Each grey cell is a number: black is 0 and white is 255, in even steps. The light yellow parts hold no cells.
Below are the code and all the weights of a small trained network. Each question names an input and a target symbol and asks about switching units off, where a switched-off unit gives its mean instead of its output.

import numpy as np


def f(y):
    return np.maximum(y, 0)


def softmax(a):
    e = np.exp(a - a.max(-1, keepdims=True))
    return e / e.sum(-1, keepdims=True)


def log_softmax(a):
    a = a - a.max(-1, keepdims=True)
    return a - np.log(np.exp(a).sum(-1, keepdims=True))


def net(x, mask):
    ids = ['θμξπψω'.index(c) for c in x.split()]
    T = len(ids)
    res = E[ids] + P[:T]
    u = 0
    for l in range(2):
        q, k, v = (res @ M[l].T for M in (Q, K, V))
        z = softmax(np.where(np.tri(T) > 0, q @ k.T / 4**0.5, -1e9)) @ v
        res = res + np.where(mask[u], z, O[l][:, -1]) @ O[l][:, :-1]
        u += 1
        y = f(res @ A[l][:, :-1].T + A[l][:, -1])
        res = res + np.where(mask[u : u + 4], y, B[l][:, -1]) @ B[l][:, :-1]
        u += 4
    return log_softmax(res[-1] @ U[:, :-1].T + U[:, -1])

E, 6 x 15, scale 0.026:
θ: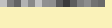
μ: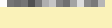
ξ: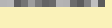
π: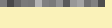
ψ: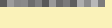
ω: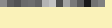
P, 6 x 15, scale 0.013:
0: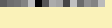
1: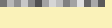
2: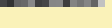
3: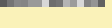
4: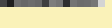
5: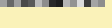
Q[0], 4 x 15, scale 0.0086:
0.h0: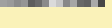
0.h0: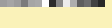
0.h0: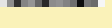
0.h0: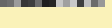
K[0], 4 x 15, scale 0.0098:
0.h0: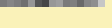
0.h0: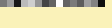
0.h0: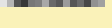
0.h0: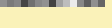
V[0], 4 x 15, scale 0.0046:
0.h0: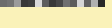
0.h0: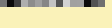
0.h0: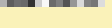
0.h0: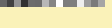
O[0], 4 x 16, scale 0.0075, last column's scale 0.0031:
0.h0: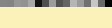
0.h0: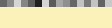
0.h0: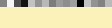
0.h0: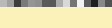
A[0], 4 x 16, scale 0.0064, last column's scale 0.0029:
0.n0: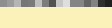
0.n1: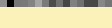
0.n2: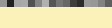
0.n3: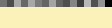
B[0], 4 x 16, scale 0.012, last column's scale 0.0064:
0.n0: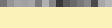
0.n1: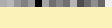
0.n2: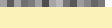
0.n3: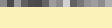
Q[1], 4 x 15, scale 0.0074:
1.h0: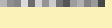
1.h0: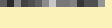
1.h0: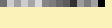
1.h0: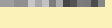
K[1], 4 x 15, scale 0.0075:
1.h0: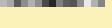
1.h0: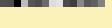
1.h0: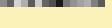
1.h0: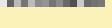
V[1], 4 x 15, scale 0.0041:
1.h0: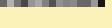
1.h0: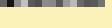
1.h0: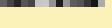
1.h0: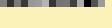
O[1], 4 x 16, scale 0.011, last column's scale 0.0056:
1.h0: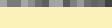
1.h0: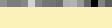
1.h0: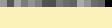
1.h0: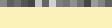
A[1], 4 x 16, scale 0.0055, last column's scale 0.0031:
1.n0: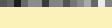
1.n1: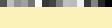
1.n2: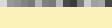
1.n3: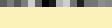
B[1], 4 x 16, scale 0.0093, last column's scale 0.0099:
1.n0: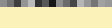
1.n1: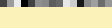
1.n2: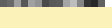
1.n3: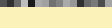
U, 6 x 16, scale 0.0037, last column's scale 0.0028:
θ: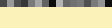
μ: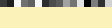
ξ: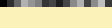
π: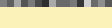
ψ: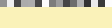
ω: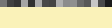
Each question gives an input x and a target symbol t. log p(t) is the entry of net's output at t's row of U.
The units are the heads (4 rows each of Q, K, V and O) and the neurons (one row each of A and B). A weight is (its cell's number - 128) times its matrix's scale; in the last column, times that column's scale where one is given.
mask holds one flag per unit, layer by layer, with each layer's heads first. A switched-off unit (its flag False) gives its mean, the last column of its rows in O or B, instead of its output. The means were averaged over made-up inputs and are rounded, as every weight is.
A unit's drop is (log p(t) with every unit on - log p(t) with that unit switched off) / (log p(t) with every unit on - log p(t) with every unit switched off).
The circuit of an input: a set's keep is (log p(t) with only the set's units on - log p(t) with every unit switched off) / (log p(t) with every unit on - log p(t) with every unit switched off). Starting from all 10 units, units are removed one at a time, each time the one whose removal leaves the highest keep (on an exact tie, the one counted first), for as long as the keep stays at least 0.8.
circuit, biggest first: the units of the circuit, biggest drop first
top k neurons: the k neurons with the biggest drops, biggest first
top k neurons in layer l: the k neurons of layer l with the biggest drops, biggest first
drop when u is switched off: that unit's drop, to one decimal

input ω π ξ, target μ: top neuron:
0.n2
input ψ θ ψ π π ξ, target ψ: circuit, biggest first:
0.h0, 1.h0
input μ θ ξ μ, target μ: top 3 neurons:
1.n2, 0.n1, 0.n0
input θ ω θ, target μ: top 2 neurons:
0.n2, 1.n2
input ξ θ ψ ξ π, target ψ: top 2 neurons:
0.n1, 1.n2
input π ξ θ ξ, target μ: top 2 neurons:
0.n1, 1.n1
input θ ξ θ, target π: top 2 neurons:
0.n3, 0.n1
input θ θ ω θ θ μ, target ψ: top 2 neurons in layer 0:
0.n2, 0.n3
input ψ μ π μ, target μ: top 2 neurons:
1.n2, 0.n0
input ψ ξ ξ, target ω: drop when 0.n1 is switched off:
0.0
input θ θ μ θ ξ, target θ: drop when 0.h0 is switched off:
1.6
